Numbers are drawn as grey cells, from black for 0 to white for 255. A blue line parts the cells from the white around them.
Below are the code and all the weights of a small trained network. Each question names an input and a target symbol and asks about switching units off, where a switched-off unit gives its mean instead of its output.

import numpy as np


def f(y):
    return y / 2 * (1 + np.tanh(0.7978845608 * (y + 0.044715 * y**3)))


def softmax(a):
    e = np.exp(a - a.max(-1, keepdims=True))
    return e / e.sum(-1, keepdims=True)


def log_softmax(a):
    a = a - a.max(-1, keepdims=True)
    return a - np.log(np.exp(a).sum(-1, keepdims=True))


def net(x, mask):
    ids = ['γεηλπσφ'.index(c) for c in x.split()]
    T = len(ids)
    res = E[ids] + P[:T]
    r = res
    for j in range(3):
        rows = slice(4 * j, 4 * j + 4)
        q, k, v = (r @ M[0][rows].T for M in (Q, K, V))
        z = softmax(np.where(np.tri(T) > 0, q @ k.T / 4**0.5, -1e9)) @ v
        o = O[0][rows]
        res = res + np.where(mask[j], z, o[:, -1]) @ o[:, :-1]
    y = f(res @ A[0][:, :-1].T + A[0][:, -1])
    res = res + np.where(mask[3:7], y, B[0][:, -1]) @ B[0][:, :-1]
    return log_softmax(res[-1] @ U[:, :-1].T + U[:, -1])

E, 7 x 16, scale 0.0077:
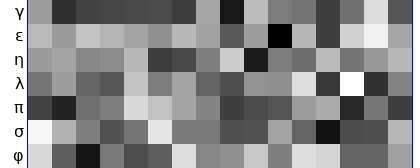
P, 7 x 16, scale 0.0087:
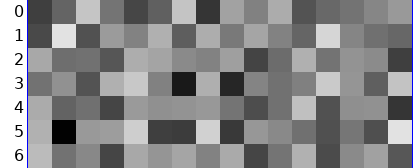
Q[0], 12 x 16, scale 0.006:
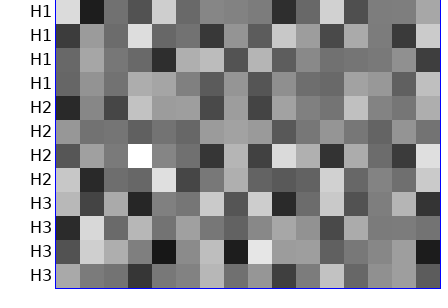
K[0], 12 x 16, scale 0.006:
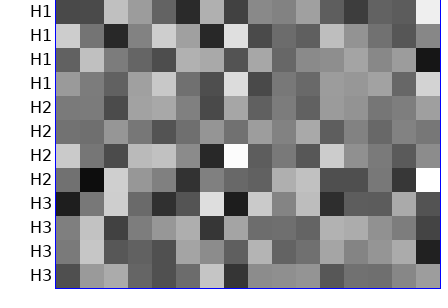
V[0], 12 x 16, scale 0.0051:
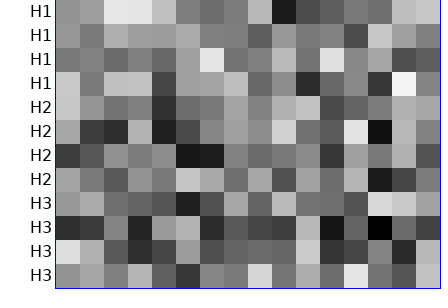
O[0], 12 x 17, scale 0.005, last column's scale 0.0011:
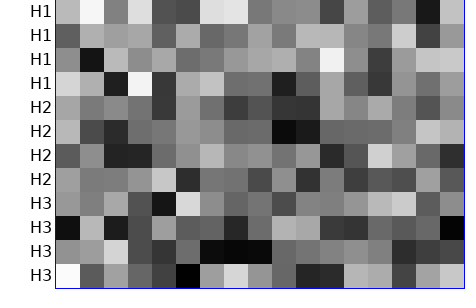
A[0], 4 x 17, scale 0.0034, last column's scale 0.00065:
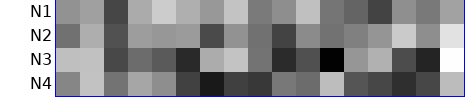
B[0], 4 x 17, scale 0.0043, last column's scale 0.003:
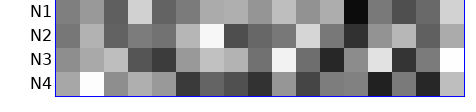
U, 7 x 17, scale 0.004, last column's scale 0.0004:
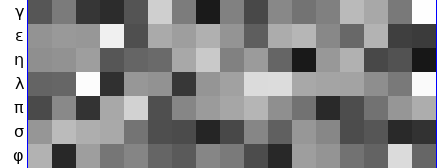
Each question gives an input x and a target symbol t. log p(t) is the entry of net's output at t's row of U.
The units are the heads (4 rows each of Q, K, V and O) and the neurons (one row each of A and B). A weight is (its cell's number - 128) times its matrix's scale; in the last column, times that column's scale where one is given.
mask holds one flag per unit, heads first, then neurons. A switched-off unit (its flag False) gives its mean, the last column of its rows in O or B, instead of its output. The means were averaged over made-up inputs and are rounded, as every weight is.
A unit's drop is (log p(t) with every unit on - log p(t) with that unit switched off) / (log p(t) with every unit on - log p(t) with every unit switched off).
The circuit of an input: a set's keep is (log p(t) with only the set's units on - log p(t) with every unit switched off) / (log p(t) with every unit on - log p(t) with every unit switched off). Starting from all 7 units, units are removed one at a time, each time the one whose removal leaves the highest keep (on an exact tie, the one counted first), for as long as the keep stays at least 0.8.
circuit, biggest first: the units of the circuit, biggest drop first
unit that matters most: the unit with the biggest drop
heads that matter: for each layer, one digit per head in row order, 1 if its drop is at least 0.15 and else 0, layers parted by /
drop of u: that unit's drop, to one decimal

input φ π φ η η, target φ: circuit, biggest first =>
(H1, H2)
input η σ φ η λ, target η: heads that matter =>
101
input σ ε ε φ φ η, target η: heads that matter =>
100
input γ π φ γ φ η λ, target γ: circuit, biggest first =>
(H2, H3)
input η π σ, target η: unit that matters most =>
H1
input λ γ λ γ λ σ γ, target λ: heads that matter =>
110
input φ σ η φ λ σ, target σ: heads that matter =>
001
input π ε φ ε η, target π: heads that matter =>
001
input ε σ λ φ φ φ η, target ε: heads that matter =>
101
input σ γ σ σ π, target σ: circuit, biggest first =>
(H3, N4)
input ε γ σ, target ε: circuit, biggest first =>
(H1, H3)
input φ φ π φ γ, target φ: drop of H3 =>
0.1
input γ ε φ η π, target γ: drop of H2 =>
0.3
